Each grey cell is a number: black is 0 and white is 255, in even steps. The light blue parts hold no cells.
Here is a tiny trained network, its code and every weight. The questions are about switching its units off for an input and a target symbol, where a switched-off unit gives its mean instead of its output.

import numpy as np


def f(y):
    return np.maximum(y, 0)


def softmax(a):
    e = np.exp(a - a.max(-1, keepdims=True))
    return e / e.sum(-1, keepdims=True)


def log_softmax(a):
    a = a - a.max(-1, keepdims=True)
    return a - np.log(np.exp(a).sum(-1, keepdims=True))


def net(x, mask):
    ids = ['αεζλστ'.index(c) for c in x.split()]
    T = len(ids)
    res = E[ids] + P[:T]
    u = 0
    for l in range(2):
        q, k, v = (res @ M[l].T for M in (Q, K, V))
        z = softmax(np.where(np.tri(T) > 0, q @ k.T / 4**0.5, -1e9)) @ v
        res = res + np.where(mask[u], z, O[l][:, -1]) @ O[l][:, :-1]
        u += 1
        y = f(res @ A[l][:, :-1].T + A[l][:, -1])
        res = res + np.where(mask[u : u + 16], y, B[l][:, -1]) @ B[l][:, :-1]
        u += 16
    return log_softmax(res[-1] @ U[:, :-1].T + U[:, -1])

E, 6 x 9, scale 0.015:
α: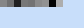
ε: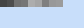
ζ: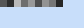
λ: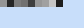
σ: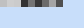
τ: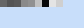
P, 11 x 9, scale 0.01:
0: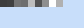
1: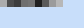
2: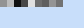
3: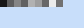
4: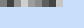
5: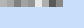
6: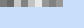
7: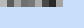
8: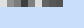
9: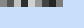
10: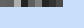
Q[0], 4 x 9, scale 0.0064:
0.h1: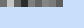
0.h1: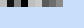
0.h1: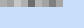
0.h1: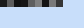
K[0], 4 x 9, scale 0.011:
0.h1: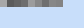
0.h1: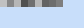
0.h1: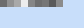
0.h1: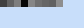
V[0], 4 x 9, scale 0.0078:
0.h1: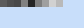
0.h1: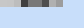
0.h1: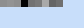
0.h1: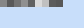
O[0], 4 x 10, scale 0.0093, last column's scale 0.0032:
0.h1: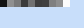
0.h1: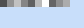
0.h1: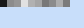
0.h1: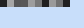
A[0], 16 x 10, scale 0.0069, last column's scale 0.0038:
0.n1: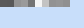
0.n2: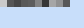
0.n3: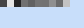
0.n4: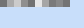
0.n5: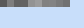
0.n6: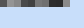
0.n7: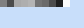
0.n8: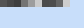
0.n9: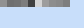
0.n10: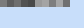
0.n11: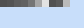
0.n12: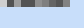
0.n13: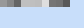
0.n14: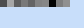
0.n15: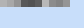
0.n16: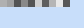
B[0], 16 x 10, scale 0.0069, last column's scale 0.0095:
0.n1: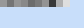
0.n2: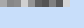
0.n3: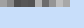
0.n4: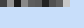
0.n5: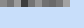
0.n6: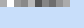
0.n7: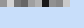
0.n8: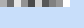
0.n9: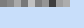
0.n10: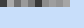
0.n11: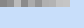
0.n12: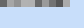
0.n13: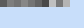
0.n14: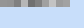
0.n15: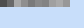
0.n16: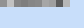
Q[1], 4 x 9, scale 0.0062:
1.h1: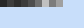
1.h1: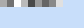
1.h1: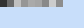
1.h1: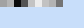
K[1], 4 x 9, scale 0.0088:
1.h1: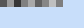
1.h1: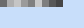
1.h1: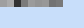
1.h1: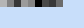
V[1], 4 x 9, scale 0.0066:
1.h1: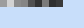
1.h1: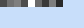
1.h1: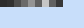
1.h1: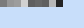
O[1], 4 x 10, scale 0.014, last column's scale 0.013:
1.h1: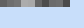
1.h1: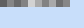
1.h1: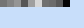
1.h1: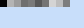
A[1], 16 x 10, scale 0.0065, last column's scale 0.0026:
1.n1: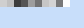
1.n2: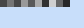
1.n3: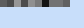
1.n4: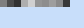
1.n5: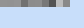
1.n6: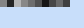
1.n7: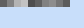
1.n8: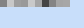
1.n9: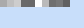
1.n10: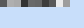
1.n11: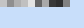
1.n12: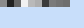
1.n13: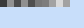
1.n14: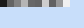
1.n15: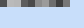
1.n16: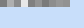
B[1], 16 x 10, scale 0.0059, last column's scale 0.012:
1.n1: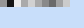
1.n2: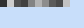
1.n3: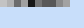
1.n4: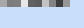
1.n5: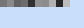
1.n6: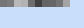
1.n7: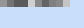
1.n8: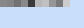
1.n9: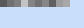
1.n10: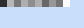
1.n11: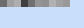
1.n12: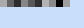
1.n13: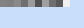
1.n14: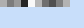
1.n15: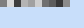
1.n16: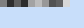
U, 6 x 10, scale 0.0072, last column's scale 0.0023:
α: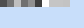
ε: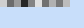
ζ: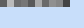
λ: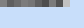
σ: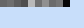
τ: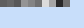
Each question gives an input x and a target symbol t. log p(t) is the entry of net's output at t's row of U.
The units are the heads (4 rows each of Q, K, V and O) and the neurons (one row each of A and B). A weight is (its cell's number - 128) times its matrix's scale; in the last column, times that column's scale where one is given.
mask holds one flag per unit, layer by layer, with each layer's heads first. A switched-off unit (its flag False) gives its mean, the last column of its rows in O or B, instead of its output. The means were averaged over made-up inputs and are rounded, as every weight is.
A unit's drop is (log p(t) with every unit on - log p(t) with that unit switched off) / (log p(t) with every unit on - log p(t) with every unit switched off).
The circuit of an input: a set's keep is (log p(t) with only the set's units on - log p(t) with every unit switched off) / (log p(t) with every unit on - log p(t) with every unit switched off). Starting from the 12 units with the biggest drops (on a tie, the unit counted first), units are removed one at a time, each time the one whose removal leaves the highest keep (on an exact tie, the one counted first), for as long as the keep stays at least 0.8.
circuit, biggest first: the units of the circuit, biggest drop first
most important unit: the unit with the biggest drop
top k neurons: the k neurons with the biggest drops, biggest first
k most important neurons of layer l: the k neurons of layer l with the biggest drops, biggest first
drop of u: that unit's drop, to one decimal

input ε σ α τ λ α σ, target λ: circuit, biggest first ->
[1.h1, 0.n8]
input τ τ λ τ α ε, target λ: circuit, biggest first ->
[0.h1, 1.h1]
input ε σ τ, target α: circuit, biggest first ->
[0.h1]
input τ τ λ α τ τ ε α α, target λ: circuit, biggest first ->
[1.h1, 0.h1, 0.n8]
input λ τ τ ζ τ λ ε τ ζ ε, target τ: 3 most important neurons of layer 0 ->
[0.n6, 0.n7, 0.n12]
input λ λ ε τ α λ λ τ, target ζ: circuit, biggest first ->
[1.h1, 1.n10]
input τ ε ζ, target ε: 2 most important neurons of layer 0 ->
[0.n7, 0.n8]
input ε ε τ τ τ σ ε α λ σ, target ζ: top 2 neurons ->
[0.n4, 0.n13]
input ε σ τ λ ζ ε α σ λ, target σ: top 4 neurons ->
[0.n4, 1.n14, 0.n13, 0.n12]
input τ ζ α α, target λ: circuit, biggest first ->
[0.h1, 1.h1, 0.n8]
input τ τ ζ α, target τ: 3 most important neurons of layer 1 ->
[1.n12, 1.n4, 1.n14]
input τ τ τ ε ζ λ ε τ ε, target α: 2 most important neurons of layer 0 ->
[0.n4, 0.n2]
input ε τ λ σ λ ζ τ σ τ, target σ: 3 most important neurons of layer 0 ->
[0.n4, 0.n13, 0.n10]
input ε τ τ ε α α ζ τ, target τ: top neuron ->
[0.n7]
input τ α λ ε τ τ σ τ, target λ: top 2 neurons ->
[0.n4, 0.n1]
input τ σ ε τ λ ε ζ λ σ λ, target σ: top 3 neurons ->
[0.n4, 1.n14, 0.n13]
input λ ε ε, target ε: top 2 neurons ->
[0.n4, 0.n3]
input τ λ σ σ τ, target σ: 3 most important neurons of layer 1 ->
[1.n14, 1.n16, 1.n7]
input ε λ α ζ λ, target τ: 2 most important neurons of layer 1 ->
[1.n12, 1.n4]
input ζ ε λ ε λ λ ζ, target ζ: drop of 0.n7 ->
0.1
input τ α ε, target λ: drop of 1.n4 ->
0.0
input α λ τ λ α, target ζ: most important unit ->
0.h1
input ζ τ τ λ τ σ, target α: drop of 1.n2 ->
0.1
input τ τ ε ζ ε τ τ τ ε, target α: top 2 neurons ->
[0.n2, 0.n4]
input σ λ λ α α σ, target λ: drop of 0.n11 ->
0.2
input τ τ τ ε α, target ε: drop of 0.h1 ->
0.3
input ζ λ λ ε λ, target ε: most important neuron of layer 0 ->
[0.n8]
